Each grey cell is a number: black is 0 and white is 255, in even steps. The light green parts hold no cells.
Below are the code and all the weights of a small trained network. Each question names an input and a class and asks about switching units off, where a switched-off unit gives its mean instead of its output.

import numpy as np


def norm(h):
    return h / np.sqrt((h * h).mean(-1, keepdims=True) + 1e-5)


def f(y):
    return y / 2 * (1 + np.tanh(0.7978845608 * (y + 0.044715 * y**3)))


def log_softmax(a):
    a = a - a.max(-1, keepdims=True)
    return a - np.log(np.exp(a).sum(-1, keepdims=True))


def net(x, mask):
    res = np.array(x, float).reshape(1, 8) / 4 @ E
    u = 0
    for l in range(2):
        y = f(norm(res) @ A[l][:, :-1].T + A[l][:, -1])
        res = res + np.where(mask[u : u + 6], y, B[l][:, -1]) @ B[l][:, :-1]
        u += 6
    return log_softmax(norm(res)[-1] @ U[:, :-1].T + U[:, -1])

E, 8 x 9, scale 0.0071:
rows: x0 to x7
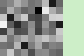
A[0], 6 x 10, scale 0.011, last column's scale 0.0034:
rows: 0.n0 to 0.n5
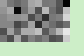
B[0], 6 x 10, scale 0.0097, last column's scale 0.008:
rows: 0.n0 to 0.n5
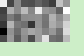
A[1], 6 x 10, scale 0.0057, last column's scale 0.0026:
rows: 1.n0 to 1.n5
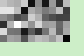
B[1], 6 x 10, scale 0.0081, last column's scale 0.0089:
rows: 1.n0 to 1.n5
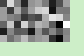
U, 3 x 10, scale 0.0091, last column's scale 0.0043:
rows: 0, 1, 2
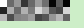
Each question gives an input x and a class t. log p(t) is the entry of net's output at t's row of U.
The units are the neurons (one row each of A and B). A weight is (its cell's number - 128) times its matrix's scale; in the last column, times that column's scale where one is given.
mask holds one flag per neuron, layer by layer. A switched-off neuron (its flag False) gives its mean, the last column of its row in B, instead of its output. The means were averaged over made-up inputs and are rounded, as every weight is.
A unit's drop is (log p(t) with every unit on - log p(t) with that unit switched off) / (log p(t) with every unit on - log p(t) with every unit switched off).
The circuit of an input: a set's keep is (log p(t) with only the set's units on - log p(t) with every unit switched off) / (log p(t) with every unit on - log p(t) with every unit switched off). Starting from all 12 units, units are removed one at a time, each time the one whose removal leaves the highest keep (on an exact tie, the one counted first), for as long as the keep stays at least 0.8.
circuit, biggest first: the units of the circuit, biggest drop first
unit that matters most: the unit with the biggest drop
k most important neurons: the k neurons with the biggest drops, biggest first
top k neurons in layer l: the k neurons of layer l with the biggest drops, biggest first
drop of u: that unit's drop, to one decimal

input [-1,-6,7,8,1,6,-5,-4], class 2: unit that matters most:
1.n3
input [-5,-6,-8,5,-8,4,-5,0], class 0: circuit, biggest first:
(0.n0, 1.n3)
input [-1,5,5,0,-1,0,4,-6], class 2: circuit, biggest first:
(0.n1, 1.n3)
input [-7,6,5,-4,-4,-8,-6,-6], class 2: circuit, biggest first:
(0.n1, 1.n3)
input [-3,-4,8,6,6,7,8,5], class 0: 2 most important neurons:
(0.n4, 1.n1)
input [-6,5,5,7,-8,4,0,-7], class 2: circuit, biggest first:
(1.n3, 0.n1)
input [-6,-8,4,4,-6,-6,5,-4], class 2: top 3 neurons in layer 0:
(0.n2, 0.n1, 0.n3)
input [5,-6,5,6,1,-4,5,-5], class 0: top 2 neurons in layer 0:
(0.n1, 0.n4)
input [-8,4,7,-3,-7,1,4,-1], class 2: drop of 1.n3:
0.3
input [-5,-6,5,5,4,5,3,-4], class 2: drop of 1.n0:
0.0
